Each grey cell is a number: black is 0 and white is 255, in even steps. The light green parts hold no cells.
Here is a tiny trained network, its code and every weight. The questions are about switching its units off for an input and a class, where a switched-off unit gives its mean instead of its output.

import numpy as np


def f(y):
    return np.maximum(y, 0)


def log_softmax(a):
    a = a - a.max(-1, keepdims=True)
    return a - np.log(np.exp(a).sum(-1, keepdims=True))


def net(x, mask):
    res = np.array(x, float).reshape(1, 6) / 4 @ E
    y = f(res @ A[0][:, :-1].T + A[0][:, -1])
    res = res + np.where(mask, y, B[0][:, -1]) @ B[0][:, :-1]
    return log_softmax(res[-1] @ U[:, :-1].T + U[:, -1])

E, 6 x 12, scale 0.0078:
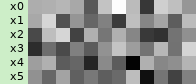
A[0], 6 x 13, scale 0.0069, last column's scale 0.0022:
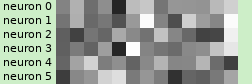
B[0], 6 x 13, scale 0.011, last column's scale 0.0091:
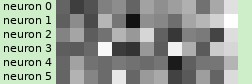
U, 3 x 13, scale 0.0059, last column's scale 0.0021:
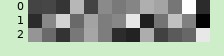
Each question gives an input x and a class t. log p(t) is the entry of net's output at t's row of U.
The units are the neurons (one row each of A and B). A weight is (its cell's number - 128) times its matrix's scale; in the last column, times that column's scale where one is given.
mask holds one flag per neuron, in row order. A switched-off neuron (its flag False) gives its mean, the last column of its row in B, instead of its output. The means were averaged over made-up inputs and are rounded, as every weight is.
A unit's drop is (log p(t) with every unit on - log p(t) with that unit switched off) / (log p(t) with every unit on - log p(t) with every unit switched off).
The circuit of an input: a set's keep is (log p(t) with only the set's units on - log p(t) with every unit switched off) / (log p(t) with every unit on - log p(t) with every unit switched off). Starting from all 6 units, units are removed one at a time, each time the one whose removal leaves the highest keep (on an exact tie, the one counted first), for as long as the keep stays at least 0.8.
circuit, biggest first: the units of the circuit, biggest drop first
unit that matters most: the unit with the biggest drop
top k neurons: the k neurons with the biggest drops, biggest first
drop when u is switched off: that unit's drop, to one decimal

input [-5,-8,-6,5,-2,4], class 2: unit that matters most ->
neuron 1
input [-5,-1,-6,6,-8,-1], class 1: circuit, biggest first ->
[neuron 3; neuron 2]
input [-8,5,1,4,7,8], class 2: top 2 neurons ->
[neuron 1; neuron 0]
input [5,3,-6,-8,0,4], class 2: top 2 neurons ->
[neuron 1; neuron 5]
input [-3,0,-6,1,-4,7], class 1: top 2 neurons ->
[neuron 3; neuron 2]
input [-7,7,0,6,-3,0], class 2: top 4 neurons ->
[neuron 1; neuron 3; neuron 0; neuron 2]
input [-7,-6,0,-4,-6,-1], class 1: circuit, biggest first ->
[neuron 5; neuron 3]
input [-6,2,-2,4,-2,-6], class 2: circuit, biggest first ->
[neuron 1; neuron 0]
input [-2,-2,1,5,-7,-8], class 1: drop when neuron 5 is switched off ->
0.0
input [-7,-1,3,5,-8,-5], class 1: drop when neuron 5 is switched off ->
0.1
